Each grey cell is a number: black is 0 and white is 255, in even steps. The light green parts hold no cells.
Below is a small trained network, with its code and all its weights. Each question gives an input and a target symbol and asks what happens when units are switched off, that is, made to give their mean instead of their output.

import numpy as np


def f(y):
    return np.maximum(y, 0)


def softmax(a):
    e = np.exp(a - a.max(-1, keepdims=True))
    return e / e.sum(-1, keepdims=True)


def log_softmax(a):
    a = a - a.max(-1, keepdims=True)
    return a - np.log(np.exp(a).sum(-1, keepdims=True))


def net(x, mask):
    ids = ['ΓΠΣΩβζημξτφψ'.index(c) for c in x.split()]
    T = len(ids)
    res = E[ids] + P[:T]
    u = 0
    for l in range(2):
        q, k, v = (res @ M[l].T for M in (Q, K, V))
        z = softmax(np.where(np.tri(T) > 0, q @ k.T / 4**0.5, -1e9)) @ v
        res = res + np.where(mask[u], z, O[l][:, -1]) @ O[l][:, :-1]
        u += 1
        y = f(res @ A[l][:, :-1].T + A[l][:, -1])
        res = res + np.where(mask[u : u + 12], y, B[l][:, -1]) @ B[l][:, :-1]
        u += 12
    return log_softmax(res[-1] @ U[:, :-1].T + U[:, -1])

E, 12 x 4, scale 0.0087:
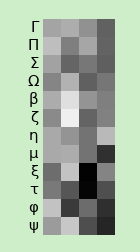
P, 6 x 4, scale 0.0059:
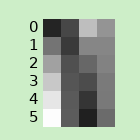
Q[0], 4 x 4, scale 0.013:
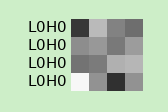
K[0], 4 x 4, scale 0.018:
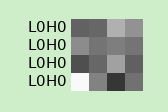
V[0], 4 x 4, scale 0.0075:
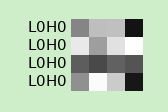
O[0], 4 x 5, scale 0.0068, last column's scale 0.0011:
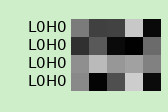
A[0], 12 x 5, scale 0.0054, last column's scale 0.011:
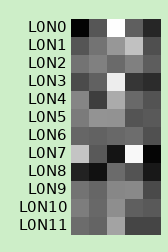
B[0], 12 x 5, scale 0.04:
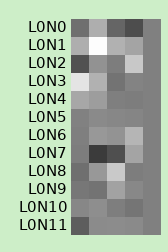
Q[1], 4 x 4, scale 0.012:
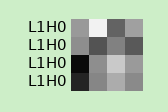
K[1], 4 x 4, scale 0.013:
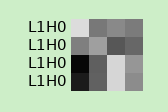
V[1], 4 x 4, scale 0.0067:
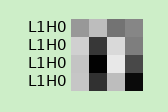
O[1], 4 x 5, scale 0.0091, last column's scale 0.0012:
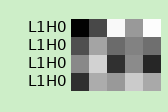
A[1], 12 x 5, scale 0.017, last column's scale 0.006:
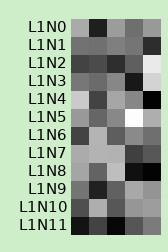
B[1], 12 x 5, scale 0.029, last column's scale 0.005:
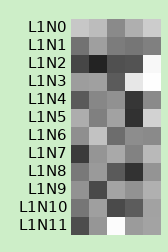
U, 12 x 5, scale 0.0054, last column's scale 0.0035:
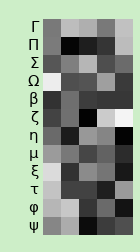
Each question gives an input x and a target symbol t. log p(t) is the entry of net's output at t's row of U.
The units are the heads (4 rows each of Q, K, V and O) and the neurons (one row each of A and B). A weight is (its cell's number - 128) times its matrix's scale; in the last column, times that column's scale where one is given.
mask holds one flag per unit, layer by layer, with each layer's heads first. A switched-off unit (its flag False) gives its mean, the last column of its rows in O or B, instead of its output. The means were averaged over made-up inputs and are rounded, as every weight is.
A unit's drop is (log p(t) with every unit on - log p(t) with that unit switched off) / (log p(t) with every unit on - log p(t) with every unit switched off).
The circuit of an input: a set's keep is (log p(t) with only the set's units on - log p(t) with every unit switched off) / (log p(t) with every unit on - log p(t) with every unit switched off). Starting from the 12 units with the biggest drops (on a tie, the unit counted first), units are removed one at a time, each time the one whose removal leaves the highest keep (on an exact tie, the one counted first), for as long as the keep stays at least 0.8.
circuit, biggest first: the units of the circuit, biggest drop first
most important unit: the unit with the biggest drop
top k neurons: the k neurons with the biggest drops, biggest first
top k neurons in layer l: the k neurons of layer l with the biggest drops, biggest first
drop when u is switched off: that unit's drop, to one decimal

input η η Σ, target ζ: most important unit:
L1N3
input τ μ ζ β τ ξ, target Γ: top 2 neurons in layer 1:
(L1N2, L1N7)
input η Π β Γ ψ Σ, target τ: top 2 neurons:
(L1N5, L1N3)
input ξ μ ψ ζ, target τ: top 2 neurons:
(L1N5, L1N3)
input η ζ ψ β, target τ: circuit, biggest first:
(L0H0, L1N5)
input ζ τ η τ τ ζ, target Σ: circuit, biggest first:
(L0H0, L1N7, L1N3)
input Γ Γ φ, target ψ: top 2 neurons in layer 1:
(L1N10, L1N6)
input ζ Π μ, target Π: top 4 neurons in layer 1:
(L1N2, L1N3, L1N0, L1N7)
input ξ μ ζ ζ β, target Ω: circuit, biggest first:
(L0H0, L1N0, L1H0)
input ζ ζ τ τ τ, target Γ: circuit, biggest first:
(L0H0, L1N7)
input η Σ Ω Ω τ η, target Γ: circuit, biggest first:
(L0H0, L1N7)
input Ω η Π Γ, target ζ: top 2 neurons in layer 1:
(L1N5, L1N6)
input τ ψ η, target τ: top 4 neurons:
(L1N5, L1N3, L1N11, L1N7)
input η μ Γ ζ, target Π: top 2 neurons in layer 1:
(L1N2, L1N3)
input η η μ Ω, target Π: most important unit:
L0H0
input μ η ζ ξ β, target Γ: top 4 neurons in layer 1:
(L1N2, L1N7, L1N0, L1N4)
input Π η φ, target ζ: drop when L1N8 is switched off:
0.1
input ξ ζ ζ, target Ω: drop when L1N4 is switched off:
-0.2
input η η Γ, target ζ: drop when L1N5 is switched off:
0.2
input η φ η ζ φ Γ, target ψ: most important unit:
L1H0
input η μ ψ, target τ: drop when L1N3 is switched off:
0.3
